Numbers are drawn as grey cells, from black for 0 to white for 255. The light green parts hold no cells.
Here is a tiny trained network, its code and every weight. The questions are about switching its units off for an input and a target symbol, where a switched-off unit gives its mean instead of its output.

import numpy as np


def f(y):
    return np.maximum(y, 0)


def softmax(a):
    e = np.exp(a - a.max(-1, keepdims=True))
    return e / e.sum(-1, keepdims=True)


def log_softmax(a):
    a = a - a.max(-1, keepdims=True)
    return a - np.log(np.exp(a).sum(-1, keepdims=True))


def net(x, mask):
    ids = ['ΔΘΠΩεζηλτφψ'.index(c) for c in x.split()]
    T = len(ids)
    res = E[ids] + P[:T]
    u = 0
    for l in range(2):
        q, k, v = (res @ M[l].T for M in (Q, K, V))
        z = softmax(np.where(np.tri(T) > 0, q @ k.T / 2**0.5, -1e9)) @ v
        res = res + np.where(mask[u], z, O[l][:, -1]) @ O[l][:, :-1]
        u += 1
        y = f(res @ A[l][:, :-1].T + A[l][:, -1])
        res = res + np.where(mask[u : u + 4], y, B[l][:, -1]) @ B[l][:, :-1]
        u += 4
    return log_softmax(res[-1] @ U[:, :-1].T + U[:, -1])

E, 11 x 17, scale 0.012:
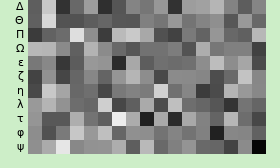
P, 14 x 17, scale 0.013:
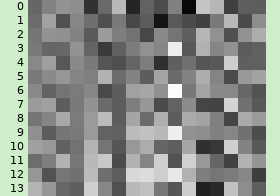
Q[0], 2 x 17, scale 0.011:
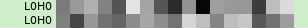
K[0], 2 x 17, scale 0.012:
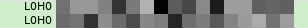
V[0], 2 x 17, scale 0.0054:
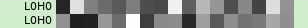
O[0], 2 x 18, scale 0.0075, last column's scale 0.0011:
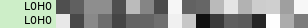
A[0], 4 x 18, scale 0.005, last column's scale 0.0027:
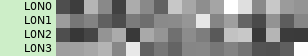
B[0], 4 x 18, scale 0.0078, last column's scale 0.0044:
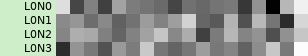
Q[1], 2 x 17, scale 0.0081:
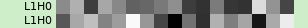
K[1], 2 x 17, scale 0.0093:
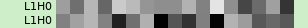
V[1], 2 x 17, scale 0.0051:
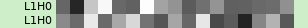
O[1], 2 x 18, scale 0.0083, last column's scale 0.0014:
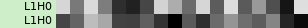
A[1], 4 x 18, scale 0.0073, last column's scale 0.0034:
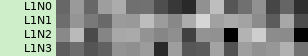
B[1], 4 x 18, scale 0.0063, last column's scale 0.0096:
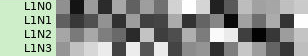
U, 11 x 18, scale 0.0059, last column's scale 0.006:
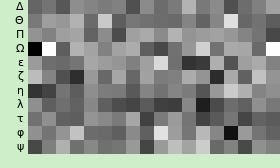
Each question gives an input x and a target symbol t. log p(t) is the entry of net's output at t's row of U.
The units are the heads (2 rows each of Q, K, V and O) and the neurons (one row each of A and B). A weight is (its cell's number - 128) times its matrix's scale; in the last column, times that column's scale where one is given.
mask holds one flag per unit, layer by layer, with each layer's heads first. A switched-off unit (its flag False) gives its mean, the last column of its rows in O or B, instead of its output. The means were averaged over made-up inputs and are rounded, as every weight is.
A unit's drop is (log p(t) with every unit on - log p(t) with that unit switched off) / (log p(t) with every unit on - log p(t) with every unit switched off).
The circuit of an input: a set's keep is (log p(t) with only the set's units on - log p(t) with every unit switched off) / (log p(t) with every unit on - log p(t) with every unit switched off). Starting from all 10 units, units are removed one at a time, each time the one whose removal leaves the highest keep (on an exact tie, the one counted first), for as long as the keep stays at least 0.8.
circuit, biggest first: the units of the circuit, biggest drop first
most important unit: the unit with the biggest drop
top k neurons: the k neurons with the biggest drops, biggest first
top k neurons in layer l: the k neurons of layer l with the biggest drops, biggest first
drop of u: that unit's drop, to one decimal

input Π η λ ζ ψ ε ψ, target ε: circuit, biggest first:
(L1H0, L0H0)
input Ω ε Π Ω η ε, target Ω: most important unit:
L1N0
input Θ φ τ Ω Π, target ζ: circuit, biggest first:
(L1H0, L1N3)
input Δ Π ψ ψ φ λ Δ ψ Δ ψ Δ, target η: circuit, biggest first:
(L1H0, L1N0, L0H0)
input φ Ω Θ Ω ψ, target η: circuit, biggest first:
(L1N0, L1H0, L0H0)
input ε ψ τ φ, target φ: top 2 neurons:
(L1N1, L0N0)
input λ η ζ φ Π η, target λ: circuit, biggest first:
(L0N0, L1H0, L0H0)
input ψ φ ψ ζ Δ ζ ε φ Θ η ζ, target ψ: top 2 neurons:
(L1N2, L1N0)
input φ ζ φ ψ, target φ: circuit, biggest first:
(L0H0, L1H0)
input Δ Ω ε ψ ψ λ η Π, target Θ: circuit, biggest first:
(L1N3, L0H0, L1H0)
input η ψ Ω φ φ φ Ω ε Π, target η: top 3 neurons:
(L1N0, L1N1, L1N2)
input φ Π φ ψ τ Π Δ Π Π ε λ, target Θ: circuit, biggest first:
(L1N3, L1H0)
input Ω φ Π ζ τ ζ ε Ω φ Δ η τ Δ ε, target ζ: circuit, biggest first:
(L1H0, L1N2)
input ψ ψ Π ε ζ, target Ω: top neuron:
(L1N3)
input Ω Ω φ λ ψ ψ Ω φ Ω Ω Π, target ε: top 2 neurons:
(L1N0, L0N1)
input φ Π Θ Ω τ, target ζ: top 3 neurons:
(L1N3, L1N1, L1N2)
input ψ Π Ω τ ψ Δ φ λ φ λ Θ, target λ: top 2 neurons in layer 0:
(L0N3, L0N2)
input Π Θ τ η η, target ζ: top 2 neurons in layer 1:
(L1N2, L1N3)
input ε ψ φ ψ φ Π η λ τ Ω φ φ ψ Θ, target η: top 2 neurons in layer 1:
(L1N0, L1N2)
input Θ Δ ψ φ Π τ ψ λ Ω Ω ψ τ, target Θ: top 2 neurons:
(L1N3, L0N0)
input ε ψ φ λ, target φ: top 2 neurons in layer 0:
(L0N1, L0N0)
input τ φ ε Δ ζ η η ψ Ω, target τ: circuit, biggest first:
(L0H0)
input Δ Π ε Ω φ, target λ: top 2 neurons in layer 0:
(L0N2, L0N1)
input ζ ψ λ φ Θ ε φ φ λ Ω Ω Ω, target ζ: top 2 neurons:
(L0N0, L1N3)
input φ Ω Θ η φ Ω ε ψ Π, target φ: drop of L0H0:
0.9
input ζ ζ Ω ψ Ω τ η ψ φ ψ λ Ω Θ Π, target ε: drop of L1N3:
0.2
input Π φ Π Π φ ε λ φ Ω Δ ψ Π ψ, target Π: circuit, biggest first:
(L1H0)
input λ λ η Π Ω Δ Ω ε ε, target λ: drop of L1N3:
0.0
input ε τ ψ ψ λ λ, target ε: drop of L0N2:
0.1
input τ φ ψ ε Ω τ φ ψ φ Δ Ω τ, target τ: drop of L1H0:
0.2
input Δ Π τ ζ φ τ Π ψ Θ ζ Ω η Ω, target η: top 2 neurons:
(L1N0, L1N1)
